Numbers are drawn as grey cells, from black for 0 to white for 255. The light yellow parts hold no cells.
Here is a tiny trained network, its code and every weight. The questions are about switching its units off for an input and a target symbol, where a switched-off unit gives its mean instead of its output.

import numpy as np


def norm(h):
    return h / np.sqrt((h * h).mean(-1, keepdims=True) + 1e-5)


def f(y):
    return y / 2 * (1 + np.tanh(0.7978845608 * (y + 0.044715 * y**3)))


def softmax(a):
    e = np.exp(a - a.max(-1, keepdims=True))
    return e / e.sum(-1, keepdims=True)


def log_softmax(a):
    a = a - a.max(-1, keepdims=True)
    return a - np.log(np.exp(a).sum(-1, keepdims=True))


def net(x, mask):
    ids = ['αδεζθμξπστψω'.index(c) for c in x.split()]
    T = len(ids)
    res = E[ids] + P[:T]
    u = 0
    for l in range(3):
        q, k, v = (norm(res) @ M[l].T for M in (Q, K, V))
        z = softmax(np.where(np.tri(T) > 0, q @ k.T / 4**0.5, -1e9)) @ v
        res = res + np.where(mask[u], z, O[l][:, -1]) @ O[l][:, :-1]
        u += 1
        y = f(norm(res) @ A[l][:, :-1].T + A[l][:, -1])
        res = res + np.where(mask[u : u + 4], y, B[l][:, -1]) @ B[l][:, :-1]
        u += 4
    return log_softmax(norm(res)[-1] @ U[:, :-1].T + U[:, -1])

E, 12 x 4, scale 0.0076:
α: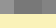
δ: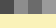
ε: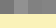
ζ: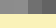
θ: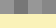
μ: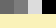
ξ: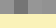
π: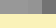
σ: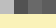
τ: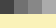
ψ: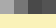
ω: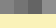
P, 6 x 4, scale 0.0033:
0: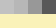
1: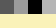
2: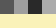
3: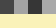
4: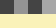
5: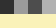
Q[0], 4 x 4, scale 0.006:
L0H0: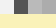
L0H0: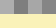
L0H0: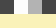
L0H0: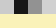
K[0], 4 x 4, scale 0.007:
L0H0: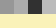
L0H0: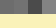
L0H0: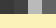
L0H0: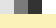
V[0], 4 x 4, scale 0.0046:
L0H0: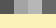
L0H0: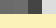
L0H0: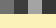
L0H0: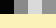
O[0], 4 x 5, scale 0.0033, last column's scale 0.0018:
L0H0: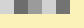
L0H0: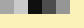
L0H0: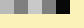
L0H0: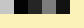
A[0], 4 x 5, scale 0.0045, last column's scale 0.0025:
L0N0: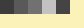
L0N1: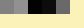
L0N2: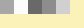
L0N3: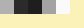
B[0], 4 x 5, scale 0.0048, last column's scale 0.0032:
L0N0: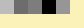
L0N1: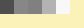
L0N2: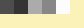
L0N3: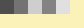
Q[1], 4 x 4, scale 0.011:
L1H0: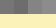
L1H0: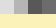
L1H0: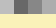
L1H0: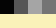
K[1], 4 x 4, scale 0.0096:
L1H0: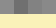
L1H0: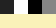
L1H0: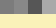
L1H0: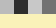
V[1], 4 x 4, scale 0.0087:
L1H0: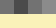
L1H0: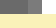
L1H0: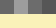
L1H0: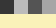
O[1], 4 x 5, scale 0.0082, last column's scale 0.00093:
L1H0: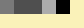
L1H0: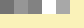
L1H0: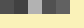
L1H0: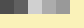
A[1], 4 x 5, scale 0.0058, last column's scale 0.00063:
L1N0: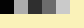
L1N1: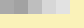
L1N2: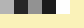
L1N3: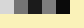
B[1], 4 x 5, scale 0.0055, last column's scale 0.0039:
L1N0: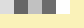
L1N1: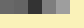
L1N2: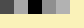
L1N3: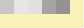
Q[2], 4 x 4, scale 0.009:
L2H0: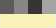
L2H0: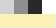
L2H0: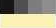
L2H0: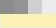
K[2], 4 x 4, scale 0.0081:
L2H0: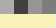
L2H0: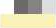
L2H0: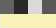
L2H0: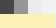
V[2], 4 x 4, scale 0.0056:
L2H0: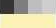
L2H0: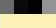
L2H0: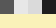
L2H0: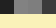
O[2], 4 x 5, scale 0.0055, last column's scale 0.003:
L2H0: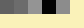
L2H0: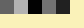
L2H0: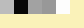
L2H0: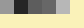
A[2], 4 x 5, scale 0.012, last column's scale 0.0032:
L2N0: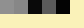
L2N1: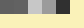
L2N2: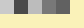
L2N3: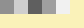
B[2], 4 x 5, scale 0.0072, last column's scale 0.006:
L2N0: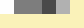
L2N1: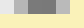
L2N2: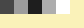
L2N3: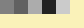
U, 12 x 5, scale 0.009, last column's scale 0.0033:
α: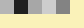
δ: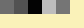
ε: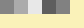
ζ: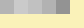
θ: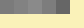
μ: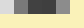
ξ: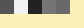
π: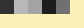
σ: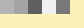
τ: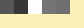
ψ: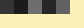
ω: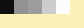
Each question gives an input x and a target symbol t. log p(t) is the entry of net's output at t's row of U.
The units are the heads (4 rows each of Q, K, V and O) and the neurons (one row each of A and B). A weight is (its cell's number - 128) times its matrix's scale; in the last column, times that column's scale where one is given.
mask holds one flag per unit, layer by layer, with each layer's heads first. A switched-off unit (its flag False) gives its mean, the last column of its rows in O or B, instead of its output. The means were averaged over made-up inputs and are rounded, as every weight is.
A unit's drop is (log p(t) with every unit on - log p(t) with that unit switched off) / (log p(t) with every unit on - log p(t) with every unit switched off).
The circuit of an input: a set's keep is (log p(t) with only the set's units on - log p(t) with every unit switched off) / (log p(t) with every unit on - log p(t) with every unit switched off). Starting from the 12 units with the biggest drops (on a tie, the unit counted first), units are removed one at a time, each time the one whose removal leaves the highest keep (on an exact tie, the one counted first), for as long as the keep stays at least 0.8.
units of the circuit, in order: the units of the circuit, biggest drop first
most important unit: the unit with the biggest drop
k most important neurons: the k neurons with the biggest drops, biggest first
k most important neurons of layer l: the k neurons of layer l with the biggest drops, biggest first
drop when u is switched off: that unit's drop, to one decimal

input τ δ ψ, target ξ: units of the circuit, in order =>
[L2H0]
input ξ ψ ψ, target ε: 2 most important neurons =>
[L0N0 L2N3]
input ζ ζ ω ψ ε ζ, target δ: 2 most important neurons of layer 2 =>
[L2N2 L2N3]
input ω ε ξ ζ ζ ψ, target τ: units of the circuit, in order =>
[L0H0 L1H0]
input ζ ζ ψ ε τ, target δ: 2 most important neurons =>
[L0N1 L0N0]
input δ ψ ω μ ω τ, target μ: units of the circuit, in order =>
[L1H0 L0H0]
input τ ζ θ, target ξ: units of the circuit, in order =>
[L2H0 L0H0]
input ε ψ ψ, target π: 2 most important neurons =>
[L0N0 L2N3]
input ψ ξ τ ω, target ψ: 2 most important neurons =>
[L0N0 L0N3]
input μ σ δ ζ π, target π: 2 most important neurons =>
[L2N3 L0N2]
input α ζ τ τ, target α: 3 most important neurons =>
[L0N1 L0N0 L1N0]
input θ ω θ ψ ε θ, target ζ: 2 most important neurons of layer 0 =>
[L0N1 L0N0]
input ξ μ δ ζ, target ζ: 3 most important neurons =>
[L0N3 L1N3 L0N1]
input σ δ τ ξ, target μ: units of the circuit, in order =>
[L1H0]
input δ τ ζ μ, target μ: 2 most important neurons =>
[L1N2 L2N0]
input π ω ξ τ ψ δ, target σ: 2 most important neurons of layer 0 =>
[L0N1 L0N0]
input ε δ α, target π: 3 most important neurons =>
[L0N0 L2N3 L0N1]
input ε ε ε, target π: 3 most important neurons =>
[L0N0 L2N3 L0N1]
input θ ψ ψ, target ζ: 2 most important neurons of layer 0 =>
[L0N1 L0N0]
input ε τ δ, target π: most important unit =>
L2H0
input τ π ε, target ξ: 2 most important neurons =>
[L2N3 L0N3]
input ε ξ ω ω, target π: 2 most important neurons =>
[L0N0 L2N3]
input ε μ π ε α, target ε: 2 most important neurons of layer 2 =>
[L2N3 L2N2]
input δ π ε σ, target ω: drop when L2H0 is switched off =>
0.2
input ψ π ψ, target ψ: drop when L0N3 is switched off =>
0.1
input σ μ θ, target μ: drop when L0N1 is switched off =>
0.0
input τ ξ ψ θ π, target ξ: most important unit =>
L2H0
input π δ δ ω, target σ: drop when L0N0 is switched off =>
0.5
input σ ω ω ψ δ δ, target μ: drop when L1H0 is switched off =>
0.6
